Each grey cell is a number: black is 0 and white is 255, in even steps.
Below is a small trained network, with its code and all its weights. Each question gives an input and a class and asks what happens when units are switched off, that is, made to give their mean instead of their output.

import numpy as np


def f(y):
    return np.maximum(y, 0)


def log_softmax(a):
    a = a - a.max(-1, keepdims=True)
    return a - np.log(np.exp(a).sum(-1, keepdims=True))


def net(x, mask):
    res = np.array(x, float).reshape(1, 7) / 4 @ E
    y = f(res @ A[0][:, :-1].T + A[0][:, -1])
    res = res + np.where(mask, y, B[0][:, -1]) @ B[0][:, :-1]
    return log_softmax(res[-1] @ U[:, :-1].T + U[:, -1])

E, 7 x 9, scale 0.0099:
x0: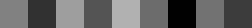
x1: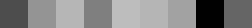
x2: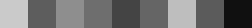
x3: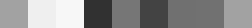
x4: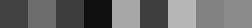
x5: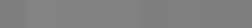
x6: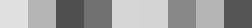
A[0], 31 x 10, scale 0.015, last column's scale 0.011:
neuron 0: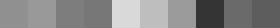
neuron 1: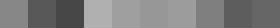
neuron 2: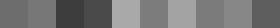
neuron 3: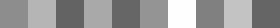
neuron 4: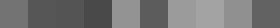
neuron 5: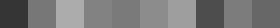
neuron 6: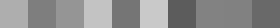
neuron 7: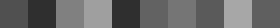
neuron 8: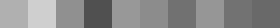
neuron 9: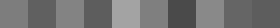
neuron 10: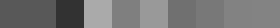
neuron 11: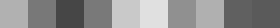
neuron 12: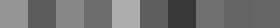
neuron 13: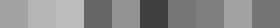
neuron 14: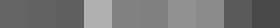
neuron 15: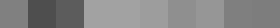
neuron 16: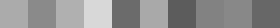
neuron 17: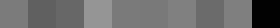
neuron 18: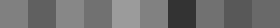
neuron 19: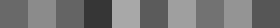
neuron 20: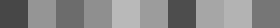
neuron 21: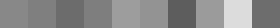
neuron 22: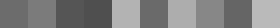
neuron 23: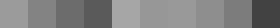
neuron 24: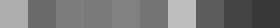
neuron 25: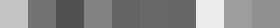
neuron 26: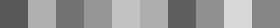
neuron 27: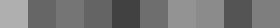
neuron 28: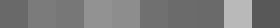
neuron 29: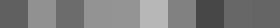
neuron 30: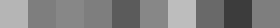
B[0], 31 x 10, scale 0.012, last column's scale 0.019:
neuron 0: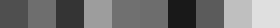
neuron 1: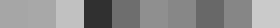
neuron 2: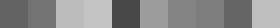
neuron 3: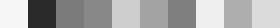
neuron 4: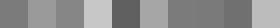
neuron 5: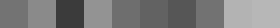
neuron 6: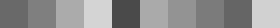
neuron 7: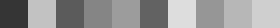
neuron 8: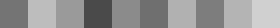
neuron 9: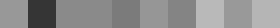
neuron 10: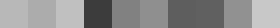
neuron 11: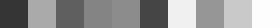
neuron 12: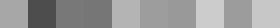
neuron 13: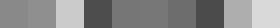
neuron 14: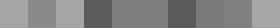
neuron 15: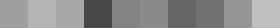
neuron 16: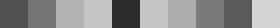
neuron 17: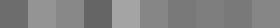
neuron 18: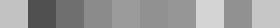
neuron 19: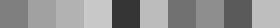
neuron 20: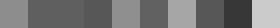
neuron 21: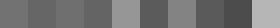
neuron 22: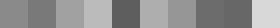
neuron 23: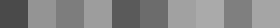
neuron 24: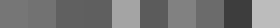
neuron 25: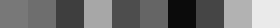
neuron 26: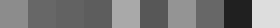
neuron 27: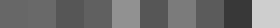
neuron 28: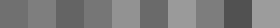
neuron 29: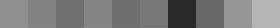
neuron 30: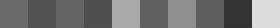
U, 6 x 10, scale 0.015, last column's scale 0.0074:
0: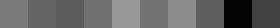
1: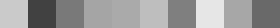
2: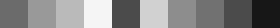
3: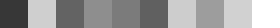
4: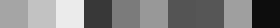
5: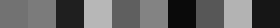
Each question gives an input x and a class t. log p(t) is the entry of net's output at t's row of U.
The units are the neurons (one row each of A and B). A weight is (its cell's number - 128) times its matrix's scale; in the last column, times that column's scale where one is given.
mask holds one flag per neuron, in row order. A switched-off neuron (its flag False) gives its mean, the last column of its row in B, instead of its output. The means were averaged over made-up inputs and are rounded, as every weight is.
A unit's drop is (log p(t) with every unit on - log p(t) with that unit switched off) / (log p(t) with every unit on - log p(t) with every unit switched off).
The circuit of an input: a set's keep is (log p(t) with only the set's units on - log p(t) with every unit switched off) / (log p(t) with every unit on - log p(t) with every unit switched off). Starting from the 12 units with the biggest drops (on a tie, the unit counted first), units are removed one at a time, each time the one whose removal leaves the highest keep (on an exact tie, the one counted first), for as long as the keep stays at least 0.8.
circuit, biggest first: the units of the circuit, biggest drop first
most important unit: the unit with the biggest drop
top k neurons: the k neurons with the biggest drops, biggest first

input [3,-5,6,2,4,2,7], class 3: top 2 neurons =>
(neuron 11; neuron 8)
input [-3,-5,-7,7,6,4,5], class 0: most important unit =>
neuron 26
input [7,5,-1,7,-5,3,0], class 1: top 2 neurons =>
(neuron 18; neuron 12)
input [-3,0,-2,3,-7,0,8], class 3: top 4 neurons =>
(neuron 11; neuron 8; neuron 22; neuron 19)
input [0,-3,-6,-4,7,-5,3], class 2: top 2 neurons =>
(neuron 2; neuron 4)
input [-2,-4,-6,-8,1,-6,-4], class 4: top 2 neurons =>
(neuron 10; neuron 15)
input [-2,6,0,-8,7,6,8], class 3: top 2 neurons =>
(neuron 11; neuron 23)
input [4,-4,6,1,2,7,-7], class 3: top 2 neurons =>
(neuron 7; neuron 26)
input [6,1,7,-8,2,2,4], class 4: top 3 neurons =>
(neuron 1; neuron 10; neuron 15)
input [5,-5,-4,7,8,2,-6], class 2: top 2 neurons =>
(neuron 19; neuron 4)
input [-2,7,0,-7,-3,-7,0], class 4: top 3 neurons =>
(neuron 1; neuron 10; neuron 25)
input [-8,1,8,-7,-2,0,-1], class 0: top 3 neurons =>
(neuron 30; neuron 24; neuron 27)
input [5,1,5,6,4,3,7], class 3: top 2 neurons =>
(neuron 8; neuron 3)
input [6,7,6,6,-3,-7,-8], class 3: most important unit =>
neuron 7
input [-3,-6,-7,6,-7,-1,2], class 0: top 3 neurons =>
(neuron 26; neuron 21; neuron 20)
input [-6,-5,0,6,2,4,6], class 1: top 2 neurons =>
(neuron 3; neuron 7)
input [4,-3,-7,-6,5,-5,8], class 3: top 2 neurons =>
(neuron 11; neuron 30)
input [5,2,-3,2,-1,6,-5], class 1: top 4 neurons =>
(neuron 11; neuron 18; neuron 12; neuron 8)
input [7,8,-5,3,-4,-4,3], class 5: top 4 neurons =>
(neuron 0; neuron 3; neuron 29; neuron 5)
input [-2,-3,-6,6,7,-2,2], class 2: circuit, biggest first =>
(neuron 19)
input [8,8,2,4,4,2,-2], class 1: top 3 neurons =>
(neuron 12; neuron 18; neuron 25)
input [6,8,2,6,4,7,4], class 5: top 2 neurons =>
(neuron 0; neuron 3)
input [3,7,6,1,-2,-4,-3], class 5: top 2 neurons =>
(neuron 5; neuron 0)
